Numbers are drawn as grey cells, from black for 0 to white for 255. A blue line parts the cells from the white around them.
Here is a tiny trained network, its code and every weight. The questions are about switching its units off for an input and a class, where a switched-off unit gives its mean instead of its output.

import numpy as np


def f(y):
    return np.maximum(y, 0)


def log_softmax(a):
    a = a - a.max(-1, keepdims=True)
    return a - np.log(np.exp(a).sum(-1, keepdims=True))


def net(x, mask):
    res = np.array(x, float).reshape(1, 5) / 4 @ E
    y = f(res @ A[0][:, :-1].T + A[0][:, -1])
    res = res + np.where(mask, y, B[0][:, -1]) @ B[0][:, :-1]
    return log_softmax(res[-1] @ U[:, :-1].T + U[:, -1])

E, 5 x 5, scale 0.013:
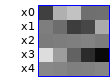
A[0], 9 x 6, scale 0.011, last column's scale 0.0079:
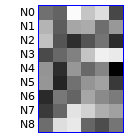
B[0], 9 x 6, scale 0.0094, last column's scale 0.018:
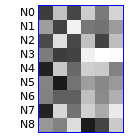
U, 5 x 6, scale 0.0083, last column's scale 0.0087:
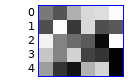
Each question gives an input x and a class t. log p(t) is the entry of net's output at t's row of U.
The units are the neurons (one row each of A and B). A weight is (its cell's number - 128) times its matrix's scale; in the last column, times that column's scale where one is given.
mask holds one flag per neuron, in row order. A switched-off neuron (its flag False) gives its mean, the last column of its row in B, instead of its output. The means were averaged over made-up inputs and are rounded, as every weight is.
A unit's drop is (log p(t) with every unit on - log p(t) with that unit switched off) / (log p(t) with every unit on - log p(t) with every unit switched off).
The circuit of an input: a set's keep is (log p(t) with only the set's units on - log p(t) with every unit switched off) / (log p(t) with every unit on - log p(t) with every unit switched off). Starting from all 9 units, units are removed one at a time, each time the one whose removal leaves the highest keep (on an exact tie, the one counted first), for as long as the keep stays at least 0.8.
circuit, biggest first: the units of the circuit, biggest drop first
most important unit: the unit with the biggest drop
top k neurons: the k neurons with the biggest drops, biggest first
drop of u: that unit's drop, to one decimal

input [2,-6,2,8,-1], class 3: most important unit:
N8
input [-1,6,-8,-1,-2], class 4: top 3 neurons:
N7, N8, N1
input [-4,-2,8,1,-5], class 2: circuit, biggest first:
N3, N7
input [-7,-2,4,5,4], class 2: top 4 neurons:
N7, N0, N3, N1
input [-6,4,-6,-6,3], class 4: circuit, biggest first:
N3, N8
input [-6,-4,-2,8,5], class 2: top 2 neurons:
N7, N0
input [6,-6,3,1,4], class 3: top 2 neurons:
N8, N3
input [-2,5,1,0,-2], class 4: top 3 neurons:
N7, N0, N8
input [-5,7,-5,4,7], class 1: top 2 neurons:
N2, N8
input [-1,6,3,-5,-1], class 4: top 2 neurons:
N3, N8
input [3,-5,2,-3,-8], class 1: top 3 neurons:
N0, N7, N5
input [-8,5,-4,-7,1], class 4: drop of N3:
0.1
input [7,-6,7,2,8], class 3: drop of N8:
0.3
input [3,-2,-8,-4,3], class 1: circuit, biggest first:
N0
